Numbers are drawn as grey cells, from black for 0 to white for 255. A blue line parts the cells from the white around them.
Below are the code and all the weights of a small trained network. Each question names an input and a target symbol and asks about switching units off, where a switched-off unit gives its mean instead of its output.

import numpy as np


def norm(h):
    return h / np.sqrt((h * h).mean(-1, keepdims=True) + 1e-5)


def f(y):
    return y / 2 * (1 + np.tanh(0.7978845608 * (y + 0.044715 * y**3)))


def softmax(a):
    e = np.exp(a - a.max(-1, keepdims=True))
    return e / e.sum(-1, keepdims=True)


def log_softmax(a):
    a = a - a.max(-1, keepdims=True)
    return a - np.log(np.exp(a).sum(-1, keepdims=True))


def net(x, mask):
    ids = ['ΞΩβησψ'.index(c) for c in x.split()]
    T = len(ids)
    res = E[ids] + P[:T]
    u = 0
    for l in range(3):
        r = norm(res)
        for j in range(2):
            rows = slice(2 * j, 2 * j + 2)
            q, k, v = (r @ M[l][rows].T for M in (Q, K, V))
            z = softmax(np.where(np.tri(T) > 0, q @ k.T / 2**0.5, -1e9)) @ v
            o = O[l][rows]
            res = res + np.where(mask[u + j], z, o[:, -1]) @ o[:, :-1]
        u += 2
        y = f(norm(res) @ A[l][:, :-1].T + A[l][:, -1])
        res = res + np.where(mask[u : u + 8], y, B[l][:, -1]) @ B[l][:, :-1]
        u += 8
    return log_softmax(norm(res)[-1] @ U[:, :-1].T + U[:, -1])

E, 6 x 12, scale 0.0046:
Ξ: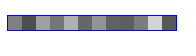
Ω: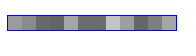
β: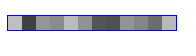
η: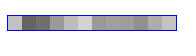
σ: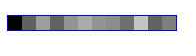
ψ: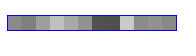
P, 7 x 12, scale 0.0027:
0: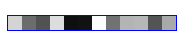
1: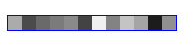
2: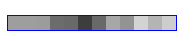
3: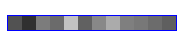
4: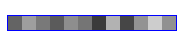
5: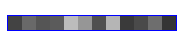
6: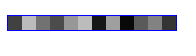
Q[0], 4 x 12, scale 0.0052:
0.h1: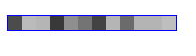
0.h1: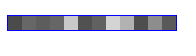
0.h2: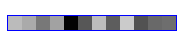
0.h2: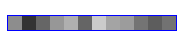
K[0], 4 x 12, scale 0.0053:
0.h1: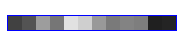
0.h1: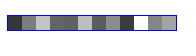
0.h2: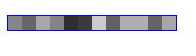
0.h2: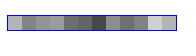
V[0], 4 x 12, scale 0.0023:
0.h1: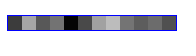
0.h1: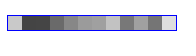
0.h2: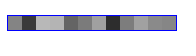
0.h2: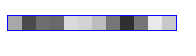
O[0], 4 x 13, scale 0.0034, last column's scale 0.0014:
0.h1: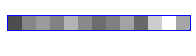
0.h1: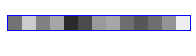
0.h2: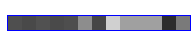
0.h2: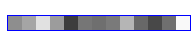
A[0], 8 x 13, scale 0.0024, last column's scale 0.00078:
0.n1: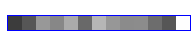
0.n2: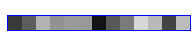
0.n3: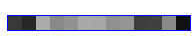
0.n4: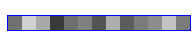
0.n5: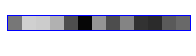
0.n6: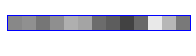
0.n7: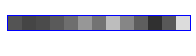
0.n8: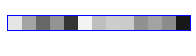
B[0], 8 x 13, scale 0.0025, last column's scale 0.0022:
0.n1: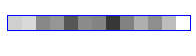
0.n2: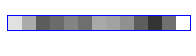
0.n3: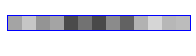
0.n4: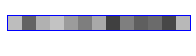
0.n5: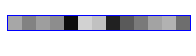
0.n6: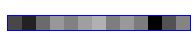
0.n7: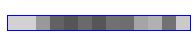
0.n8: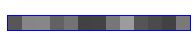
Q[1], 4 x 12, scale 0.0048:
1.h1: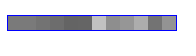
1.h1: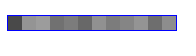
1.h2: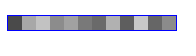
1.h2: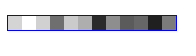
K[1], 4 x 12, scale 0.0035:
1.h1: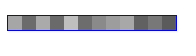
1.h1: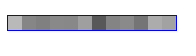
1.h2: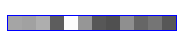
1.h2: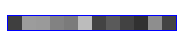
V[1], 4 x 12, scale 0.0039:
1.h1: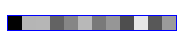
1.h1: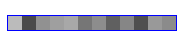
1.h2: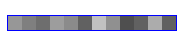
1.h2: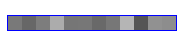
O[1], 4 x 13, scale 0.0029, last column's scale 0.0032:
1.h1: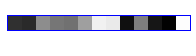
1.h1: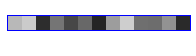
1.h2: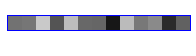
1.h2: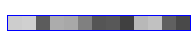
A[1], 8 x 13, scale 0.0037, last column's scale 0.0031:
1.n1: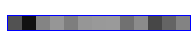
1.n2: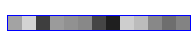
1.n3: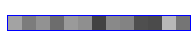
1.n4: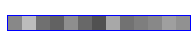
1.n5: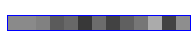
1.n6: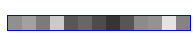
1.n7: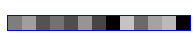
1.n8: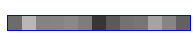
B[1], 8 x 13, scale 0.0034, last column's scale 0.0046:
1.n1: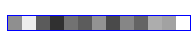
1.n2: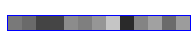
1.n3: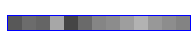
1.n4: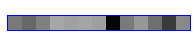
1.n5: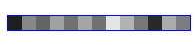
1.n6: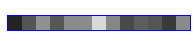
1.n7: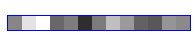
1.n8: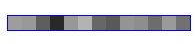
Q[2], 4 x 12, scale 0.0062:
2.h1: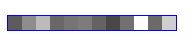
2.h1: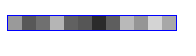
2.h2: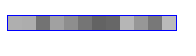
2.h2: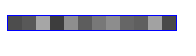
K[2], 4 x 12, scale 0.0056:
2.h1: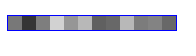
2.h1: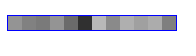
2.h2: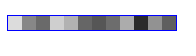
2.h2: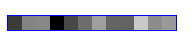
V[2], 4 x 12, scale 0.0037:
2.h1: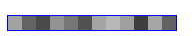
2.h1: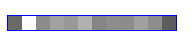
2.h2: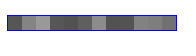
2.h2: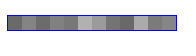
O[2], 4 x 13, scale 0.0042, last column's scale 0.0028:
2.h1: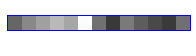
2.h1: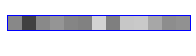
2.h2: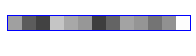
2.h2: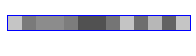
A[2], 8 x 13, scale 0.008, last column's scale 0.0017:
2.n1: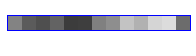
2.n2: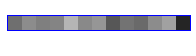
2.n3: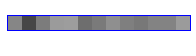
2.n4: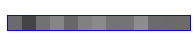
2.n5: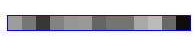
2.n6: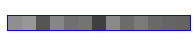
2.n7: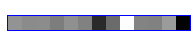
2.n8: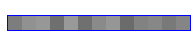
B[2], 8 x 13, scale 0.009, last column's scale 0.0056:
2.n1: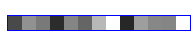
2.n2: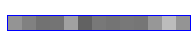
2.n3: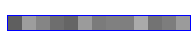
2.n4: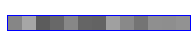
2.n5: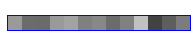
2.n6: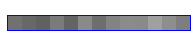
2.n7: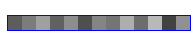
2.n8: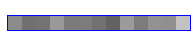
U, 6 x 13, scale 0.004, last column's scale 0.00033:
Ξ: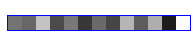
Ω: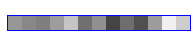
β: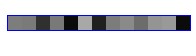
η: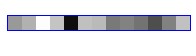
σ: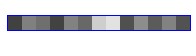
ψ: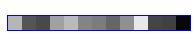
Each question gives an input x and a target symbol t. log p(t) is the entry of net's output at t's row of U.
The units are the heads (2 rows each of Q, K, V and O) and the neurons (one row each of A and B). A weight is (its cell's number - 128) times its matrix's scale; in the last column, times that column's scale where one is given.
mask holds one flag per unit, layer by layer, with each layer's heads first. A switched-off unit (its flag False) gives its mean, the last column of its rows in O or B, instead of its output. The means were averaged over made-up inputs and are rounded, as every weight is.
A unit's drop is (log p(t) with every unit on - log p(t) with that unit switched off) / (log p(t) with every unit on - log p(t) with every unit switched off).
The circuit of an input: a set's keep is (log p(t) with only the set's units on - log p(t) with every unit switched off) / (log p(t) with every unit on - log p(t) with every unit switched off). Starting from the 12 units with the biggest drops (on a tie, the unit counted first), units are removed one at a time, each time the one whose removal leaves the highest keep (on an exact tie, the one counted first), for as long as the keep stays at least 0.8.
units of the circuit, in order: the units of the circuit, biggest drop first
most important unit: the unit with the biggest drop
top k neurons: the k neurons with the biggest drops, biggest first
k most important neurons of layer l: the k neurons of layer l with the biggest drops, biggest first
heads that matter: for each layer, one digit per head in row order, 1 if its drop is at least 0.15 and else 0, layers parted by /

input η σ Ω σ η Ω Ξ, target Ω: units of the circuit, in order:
[0.h2; 2.n1; 2.n2]
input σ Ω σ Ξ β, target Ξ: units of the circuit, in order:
[2.n7; 0.h2]
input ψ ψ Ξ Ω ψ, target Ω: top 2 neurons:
[1.n7; 1.n2]
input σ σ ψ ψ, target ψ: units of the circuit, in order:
[0.h2; 2.n5; 2.n1]
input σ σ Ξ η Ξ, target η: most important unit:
0.h2
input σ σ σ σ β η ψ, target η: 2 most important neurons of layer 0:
[0.n5; 0.n2]
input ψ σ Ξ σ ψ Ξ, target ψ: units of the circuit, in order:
[2.n1; 2.h2; 2.n5]
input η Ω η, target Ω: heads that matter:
00 / 11 / 11
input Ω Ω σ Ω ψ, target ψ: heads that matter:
00 / 11 / 00
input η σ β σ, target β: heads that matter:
00 / 10 / 10
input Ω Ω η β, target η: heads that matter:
11 / 00 / 01
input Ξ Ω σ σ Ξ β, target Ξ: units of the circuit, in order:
[2.n7; 2.n1; 0.h2]
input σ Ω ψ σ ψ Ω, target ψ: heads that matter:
00 / 10 / 01
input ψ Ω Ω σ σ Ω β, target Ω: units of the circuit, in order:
[2.n1]
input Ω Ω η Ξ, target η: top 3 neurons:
[1.n7; 2.n1; 1.n5]
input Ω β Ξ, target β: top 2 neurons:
[1.n2; 1.n5]
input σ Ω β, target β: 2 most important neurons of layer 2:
[2.n1; 2.n6]
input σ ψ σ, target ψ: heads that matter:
01 / 10 / 10
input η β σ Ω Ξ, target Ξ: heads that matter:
00 / 10 / 00
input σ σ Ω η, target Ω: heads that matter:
01 / 00 / 10
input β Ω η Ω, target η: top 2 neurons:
[2.n1; 0.n5]
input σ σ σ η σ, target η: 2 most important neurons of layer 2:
[2.n1; 2.n2]
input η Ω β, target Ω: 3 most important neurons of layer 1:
[1.n6; 1.n2; 1.n7]
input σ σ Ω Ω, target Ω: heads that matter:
01 / 00 / 10
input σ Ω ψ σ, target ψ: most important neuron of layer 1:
[1.n1]
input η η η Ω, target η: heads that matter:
10 / 00 / 00
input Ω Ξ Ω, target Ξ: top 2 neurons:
[2.n7; 1.n1]
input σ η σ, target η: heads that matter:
00 / 11 / 10
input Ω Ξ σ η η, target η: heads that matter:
01 / 00 / 01
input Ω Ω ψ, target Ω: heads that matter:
00 / 10 / 01
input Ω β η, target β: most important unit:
1.n2
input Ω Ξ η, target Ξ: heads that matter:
01 / 10 / 10
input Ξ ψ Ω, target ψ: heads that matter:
11 / 11 / 11
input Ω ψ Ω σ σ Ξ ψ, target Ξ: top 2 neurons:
[2.n7; 0.n2]
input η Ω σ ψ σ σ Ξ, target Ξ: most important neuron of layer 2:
[2.n1]
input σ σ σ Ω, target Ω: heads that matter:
01 / 10 / 00
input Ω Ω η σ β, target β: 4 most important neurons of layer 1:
[1.n3; 1.n2; 1.n7; 1.n6]
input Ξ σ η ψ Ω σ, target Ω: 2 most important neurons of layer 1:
[1.n1; 1.n2]
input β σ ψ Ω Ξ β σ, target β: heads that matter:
01 / 00 / 10
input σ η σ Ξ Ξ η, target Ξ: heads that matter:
01 / 00 / 00
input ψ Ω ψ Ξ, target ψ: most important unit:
1.n2
